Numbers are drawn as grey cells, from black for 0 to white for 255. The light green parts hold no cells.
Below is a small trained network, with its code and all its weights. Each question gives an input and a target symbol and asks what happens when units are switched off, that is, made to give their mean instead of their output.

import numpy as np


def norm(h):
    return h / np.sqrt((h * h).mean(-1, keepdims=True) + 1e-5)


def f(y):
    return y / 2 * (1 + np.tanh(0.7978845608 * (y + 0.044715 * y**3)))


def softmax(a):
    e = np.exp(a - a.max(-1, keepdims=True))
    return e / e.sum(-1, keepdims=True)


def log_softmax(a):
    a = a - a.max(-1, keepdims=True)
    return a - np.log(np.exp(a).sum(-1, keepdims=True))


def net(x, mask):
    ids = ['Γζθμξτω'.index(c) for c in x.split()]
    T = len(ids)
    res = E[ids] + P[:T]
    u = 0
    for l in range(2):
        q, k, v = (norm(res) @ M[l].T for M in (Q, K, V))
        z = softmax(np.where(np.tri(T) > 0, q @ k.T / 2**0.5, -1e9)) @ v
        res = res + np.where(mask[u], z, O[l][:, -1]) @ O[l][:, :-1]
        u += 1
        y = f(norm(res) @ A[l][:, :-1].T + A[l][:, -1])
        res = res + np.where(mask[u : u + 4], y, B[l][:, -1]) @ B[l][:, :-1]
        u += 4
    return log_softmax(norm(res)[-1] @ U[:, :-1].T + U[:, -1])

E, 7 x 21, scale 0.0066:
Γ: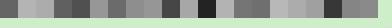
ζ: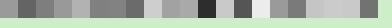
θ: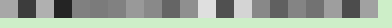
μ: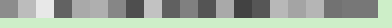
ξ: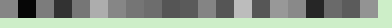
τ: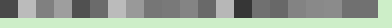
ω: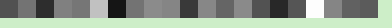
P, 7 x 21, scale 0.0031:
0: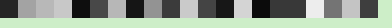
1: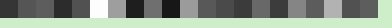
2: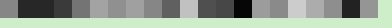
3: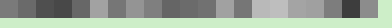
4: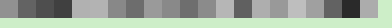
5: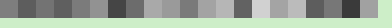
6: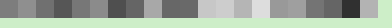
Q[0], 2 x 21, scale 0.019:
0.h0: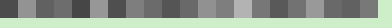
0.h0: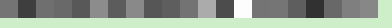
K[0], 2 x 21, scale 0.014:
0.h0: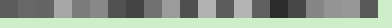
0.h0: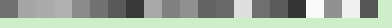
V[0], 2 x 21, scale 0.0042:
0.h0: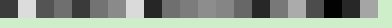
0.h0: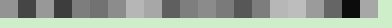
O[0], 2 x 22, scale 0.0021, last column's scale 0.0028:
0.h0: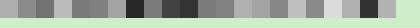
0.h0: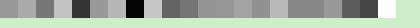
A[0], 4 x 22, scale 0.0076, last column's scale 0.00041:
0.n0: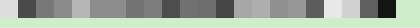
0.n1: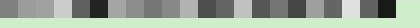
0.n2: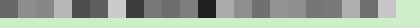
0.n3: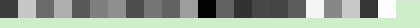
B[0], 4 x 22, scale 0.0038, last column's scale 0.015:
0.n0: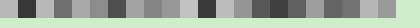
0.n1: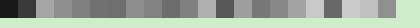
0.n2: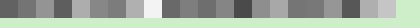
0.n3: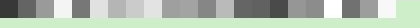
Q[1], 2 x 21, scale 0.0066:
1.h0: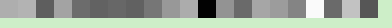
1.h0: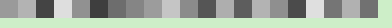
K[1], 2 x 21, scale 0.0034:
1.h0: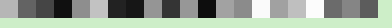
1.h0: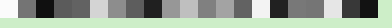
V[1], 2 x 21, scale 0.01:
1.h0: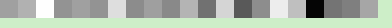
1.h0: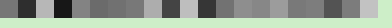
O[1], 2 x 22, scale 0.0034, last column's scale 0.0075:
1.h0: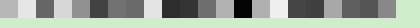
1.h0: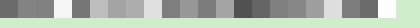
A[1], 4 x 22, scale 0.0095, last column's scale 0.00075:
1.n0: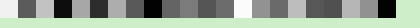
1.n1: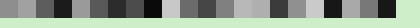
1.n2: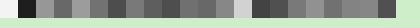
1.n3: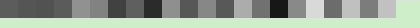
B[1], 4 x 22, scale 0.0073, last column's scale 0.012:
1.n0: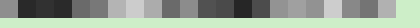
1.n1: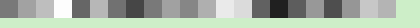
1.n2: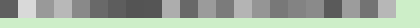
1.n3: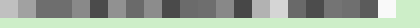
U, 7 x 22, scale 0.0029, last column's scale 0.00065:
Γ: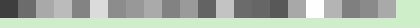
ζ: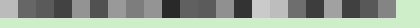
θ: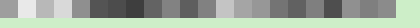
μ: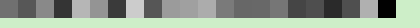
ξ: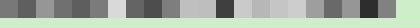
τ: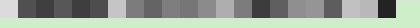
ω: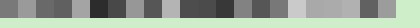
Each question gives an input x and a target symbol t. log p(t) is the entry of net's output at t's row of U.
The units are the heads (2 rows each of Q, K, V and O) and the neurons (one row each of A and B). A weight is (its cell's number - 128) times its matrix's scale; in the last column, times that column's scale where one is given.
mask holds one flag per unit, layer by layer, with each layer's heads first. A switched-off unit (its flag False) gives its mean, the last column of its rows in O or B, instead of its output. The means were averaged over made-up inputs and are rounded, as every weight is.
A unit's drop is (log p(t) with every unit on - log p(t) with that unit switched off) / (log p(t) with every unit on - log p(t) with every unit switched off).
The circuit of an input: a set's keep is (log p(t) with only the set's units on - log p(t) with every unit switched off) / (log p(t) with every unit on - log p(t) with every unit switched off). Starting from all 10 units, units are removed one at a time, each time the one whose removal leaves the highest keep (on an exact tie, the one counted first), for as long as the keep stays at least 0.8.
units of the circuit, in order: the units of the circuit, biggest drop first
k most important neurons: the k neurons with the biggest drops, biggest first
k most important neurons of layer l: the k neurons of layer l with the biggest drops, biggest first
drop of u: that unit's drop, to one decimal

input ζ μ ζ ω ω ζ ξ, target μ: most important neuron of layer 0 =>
[0.n3]
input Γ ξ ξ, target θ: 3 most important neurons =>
[0.n0; 0.n3; 1.n2]
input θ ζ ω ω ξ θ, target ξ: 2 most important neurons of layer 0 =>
[0.n2; 0.n3]
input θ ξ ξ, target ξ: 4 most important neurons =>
[0.n2; 0.n3; 1.n2; 1.n3]
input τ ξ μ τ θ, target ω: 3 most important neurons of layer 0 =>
[0.n3; 0.n1; 0.n0]
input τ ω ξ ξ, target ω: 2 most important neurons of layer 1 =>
[1.n0; 1.n2]
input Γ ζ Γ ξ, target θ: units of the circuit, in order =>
[0.n3; 0.n0; 1.n2]
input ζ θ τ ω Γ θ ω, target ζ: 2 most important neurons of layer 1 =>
[1.n3; 1.n1]
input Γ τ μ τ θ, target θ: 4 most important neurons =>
[0.n3; 0.n0; 1.n2; 0.n2]
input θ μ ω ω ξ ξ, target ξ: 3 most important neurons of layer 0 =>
[0.n2; 0.n3; 0.n1]
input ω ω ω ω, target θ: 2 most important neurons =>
[1.n1; 1.n3]
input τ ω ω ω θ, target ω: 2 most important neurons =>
[0.n3; 1.n0]
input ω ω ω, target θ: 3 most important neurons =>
[0.n2; 1.n1; 1.n3]
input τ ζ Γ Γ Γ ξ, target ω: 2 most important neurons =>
[0.n3; 0.n1]
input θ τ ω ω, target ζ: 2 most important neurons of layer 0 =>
[0.n3; 0.n2]
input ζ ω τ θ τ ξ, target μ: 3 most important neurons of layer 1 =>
[1.n3; 1.n0; 1.n1]
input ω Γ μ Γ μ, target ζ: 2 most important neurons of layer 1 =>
[1.n1; 1.n2]
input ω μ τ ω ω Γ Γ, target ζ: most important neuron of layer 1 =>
[1.n1]
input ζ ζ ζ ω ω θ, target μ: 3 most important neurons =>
[0.n3; 1.n3; 0.n2]
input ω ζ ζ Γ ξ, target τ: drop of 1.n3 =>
0.2
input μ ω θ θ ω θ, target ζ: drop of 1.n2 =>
0.3
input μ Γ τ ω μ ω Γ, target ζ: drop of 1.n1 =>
0.4
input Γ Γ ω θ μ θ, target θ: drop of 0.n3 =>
1.1
